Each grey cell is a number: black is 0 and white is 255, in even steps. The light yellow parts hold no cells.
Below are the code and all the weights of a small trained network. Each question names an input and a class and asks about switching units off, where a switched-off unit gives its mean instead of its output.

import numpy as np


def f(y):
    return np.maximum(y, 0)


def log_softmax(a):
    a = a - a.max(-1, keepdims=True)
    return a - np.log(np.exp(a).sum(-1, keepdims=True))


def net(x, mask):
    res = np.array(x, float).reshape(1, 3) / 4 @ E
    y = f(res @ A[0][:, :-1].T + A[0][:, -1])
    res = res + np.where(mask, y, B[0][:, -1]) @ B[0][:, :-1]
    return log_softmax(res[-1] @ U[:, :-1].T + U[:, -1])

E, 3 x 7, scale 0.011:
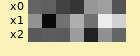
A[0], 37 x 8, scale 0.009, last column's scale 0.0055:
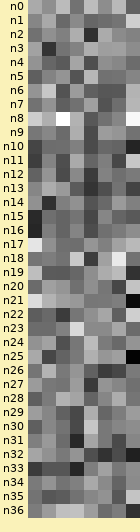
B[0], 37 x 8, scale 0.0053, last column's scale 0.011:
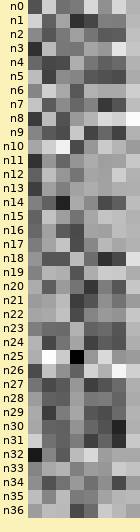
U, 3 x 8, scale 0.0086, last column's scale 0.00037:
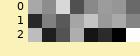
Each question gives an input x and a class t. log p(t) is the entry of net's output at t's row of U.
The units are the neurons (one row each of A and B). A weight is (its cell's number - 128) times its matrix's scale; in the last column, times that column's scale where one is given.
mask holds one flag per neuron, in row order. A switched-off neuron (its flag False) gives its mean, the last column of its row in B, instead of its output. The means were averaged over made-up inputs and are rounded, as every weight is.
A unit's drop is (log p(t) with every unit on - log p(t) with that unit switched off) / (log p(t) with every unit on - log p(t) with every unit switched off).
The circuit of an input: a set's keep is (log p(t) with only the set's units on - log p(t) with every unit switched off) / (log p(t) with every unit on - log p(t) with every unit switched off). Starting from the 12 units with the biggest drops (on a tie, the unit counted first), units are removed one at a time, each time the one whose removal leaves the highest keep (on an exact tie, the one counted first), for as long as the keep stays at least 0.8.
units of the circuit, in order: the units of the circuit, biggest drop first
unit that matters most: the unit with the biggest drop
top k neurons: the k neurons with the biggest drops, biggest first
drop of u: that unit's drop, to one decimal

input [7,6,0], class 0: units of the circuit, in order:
n25, n22
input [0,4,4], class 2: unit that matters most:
n8
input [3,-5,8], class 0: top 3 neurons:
n10, n8, n1
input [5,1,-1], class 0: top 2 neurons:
n18, n33
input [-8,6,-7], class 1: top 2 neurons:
n8, n0
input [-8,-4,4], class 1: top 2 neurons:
n8, n32
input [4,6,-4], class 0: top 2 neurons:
n25, n8
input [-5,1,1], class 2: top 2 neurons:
n26, n3
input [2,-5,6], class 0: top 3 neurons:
n8, n10, n1
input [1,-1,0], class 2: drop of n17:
0.1
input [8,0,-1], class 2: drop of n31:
0.2
